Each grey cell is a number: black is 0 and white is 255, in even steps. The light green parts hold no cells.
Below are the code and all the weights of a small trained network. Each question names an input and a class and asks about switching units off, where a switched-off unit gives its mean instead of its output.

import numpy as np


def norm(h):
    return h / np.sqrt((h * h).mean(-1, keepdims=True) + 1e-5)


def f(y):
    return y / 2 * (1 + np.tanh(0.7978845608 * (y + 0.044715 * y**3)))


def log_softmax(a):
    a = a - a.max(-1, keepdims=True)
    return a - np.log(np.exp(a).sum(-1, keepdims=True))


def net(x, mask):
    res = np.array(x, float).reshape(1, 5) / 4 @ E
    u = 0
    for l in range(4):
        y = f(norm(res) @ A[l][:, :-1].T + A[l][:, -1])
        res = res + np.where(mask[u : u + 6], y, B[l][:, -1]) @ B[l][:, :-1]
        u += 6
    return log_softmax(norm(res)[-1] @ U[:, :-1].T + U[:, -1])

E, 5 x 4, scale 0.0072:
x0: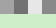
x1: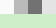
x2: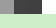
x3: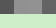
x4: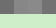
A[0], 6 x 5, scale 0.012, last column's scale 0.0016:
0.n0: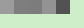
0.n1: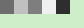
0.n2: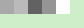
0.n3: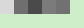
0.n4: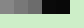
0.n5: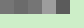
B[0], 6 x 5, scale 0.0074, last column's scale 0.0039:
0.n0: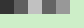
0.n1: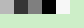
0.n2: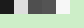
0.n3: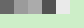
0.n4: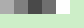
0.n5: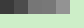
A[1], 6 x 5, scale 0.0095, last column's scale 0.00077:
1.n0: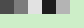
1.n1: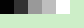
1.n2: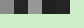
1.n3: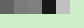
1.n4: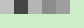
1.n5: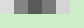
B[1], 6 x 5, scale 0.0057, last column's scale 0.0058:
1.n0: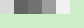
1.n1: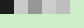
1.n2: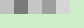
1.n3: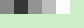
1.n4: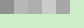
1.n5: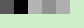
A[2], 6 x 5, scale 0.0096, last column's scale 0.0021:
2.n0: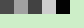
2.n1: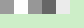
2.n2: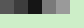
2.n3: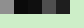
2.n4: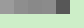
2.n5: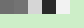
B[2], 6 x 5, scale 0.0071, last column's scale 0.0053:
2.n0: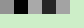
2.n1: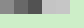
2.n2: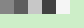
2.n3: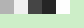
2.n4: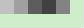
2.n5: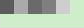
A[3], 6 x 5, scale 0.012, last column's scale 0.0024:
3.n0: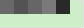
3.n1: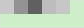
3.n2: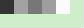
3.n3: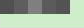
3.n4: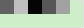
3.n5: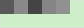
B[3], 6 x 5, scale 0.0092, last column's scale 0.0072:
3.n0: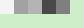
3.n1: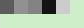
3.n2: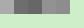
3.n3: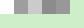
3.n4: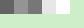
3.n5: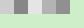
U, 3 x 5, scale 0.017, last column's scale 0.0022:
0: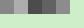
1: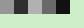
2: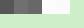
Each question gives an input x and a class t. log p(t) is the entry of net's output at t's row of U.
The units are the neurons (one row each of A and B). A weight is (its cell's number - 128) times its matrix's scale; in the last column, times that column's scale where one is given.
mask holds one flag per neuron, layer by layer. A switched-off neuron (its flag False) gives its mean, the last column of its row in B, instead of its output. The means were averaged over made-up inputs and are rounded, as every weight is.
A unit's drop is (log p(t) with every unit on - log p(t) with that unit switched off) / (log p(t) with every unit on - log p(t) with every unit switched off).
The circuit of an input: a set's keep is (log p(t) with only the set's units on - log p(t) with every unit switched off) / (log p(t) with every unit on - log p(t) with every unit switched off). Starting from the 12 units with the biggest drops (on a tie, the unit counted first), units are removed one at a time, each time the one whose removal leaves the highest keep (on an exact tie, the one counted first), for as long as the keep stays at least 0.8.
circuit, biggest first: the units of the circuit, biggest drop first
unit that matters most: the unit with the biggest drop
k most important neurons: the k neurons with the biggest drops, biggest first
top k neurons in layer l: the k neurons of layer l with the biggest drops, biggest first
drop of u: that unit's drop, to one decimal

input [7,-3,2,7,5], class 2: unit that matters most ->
0.n1
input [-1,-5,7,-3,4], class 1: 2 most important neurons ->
2.n0; 3.n4
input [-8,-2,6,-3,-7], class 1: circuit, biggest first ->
2.n0; 2.n2
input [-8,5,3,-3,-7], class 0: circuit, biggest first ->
0.n1; 2.n3
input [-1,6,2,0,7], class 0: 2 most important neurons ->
0.n1; 0.n2
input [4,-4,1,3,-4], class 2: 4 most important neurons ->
1.n1; 0.n1; 2.n3; 0.n3
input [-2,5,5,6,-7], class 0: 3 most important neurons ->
0.n1; 2.n3; 0.n2
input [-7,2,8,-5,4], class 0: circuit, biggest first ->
2.n3; 0.n1
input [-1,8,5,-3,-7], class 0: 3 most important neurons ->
0.n2; 0.n1; 2.n3
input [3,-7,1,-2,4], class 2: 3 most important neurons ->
1.n1; 0.n1; 2.n3
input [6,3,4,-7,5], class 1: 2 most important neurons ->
3.n4; 0.n1
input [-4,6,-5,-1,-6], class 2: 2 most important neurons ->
0.n2; 3.n4
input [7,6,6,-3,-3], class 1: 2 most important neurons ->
3.n4; 3.n1
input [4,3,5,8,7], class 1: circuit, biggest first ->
0.n1
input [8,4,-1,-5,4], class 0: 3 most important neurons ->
1.n3; 2.n2; 3.n1
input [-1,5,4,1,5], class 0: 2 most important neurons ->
0.n2; 0.n1
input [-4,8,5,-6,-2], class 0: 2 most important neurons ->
2.n3; 0.n1
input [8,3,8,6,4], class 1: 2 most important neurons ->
0.n1; 3.n4
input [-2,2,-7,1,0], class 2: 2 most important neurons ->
3.n4; 0.n1
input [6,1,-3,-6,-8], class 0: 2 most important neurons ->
0.n1; 1.n3
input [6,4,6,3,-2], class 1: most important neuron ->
0.n1
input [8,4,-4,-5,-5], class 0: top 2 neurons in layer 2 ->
2.n2; 2.n0
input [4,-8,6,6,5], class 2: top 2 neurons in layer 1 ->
1.n1; 1.n2
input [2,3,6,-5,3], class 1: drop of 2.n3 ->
0.1
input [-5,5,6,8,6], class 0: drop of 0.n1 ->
1.1
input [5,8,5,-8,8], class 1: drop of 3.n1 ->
0.3
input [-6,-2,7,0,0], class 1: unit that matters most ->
2.n0
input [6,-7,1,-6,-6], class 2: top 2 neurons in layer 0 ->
0.n1; 0.n3
